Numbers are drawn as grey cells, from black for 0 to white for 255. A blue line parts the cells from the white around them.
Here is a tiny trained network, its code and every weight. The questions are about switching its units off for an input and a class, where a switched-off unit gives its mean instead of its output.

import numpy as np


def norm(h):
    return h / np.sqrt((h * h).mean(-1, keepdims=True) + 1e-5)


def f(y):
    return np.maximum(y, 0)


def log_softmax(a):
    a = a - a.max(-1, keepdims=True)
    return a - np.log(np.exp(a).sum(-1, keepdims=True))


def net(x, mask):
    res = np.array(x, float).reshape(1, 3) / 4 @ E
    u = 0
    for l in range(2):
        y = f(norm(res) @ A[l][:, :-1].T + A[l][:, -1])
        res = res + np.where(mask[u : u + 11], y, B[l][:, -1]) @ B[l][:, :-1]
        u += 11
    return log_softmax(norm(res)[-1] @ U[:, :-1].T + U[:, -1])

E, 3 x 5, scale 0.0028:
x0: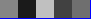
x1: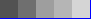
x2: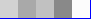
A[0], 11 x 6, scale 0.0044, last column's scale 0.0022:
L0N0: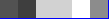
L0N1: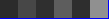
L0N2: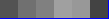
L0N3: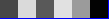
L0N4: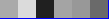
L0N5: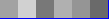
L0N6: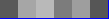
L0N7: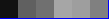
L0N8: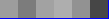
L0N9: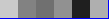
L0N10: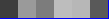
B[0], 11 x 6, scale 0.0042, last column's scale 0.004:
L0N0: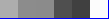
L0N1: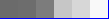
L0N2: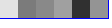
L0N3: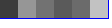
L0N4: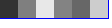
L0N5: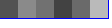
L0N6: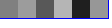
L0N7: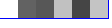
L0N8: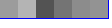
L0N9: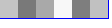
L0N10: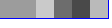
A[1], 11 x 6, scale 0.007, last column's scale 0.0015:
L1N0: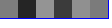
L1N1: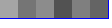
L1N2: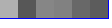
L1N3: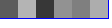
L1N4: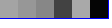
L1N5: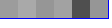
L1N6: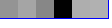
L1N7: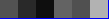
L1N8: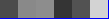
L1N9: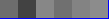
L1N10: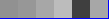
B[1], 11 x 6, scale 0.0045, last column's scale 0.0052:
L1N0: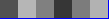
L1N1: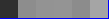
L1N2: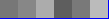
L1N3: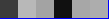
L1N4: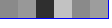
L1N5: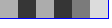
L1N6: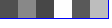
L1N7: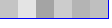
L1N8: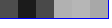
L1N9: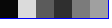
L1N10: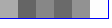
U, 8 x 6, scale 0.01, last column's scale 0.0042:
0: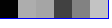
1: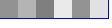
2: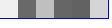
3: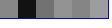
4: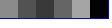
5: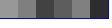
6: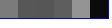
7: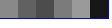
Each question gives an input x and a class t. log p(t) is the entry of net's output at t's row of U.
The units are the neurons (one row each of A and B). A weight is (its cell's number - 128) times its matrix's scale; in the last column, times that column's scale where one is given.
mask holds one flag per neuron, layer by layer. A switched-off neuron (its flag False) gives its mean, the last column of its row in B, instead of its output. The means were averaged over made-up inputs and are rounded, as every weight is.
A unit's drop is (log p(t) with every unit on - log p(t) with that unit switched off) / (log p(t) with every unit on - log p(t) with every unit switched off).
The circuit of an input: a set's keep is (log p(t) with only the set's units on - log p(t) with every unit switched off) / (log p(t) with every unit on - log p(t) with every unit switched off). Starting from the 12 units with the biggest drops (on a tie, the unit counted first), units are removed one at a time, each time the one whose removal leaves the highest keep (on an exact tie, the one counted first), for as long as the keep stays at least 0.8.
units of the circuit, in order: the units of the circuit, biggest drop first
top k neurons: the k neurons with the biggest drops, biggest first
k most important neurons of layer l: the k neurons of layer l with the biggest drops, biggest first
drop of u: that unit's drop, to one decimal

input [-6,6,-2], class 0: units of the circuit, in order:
[L1N3]
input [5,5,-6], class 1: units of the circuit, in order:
[L1N7; L0N4]
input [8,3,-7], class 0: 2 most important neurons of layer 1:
[L1N9; L1N0]
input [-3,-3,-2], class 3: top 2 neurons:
[L0N9; L1N7]
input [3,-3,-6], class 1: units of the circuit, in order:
[L1N7; L0N1]
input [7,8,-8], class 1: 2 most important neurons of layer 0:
[L0N7; L0N4]
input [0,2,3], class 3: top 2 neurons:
[L0N9; L0N7]
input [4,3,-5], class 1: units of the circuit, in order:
[L1N7; L0N4]
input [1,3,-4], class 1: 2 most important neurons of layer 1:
[L1N7; L1N5]
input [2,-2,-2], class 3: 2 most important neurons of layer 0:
[L0N9; L0N1]
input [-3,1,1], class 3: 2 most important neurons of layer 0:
[L0N1; L0N10]
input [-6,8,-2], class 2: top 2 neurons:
[L0N7; L0N10]
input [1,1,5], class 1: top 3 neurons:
[L1N6; L0N7; L0N9]
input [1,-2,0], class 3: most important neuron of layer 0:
[L0N0]
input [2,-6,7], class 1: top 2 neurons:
[L1N6; L0N7]
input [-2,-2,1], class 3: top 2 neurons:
[L1N8; L0N4]
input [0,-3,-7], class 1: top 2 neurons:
[L1N7; L0N1]
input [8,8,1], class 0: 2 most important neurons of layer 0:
[L0N9; L0N10]
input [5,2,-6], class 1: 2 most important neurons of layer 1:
[L1N7; L1N3]
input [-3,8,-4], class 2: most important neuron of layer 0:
[L0N7]
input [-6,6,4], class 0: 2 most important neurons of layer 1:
[L1N7; L1N3]
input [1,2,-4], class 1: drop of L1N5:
0.1
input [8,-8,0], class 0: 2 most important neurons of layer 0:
[L0N7; L0N0]
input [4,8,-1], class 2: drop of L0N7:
0.2
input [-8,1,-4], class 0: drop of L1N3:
0.2
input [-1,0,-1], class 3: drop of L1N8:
-0.1
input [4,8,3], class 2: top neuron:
[L0N0]
